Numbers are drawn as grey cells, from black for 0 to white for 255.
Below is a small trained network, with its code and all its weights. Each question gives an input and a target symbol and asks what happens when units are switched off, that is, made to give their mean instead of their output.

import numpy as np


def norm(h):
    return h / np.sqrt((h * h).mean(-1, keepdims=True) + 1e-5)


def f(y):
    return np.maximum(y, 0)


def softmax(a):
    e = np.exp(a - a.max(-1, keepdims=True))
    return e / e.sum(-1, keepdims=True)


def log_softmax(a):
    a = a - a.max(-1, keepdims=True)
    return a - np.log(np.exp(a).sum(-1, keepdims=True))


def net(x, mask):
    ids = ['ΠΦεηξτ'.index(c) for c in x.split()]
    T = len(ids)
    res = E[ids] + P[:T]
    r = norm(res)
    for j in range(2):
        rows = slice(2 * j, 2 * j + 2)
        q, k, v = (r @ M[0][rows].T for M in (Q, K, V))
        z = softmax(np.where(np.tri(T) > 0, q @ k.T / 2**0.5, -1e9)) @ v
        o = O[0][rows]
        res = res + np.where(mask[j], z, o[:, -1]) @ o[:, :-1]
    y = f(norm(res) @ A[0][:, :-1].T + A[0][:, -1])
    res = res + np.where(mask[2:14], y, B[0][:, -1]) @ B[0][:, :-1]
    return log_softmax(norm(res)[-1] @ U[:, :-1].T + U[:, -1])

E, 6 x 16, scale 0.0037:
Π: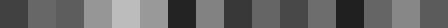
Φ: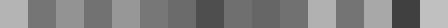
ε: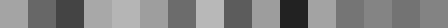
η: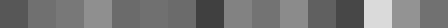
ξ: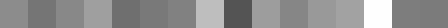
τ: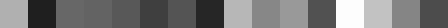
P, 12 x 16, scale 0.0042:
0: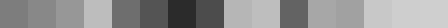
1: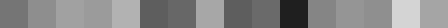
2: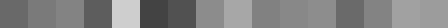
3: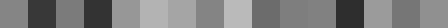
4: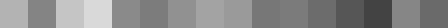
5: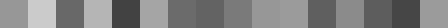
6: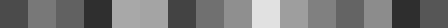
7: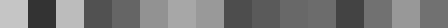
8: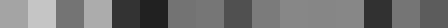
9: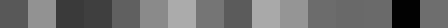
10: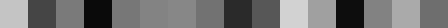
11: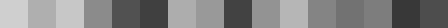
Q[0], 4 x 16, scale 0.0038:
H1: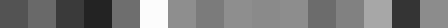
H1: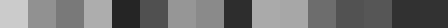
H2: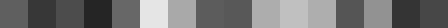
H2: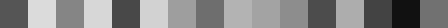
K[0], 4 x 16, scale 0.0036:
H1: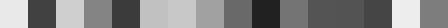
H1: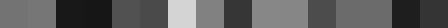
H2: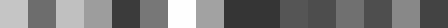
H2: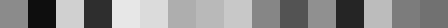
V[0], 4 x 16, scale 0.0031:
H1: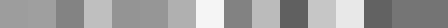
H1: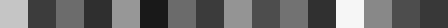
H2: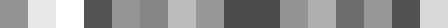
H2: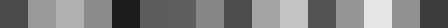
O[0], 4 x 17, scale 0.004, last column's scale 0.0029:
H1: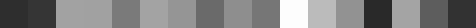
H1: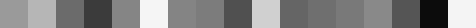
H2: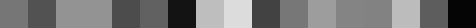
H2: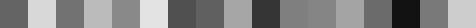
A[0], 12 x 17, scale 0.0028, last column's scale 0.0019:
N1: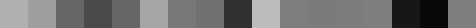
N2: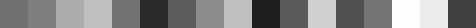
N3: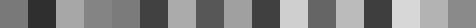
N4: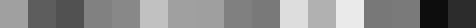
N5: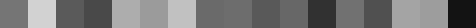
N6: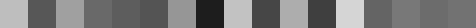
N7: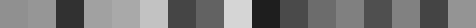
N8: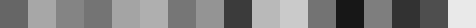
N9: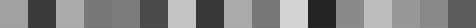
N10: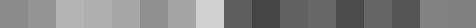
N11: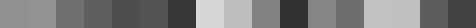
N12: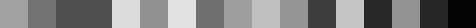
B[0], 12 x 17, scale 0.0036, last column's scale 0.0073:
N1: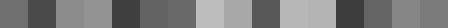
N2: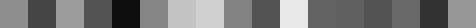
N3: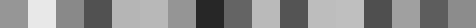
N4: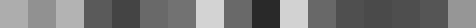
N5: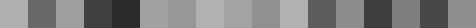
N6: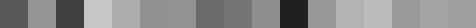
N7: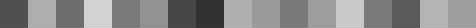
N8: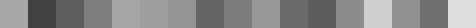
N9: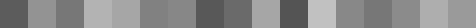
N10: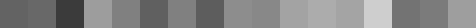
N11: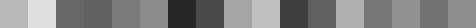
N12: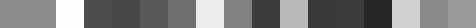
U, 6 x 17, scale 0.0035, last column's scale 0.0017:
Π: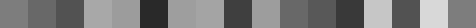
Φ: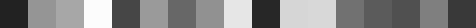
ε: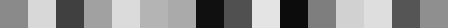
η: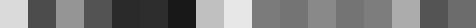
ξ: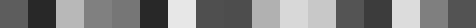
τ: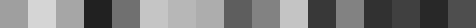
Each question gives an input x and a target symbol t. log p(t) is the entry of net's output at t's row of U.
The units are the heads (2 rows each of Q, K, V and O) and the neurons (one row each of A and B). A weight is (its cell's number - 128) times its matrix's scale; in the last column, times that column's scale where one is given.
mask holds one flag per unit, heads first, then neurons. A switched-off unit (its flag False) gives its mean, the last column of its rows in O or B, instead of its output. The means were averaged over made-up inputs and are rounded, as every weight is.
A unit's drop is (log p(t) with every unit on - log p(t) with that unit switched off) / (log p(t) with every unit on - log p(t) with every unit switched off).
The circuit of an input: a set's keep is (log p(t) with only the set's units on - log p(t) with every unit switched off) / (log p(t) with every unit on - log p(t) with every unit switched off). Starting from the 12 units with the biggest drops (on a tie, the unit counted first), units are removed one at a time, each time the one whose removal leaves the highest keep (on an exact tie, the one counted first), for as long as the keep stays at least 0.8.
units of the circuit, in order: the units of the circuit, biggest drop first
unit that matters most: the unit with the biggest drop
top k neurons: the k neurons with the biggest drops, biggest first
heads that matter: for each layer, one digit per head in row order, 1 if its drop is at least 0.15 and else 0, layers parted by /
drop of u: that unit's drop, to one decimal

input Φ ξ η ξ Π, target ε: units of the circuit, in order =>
[N1 N7 H1]
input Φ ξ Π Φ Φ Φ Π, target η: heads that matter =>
01
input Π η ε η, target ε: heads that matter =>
10
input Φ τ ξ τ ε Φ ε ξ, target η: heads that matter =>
01
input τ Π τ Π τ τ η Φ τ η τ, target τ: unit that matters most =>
H2
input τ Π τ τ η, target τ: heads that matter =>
11
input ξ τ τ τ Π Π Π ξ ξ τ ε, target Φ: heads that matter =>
01
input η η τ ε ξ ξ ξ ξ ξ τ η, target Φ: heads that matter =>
01
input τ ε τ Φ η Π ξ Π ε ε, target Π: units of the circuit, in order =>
[H1 H2]
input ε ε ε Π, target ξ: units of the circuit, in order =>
[H1 H2]
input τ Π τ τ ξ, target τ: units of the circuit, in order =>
[H1 N1]
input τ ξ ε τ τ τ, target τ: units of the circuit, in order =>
[H1 N12]
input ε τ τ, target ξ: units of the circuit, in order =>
[N12 H2 H1 N9]
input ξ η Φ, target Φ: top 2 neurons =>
[N2 N8]
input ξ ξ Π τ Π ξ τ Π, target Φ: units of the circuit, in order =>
[H2]
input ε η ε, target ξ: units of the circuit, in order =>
[H1 H2]
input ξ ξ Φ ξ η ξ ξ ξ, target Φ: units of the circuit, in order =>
[H2 H1]
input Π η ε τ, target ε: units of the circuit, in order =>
[N6 N9]
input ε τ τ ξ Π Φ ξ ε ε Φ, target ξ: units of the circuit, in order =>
[H2 H1]
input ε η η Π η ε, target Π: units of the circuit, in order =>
[H1]
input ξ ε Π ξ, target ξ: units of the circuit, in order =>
[H1 H2 N3]
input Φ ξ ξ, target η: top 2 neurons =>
[N11 N2]
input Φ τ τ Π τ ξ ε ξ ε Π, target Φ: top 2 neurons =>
[N1 N7]
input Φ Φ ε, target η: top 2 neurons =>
[N2 N11]
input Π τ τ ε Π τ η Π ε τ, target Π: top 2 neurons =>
[N6 N9]
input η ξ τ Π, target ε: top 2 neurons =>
[N1 N7]
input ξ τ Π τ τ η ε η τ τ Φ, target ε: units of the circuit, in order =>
[H2]
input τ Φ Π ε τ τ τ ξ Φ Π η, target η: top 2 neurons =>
[N11 N6]
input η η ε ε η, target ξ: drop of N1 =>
-0.1
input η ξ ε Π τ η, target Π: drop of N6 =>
0.1
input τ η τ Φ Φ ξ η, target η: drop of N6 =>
0.1
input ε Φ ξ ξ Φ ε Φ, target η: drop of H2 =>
1.0
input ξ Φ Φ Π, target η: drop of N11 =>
0.2
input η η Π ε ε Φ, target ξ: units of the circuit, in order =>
[H2]
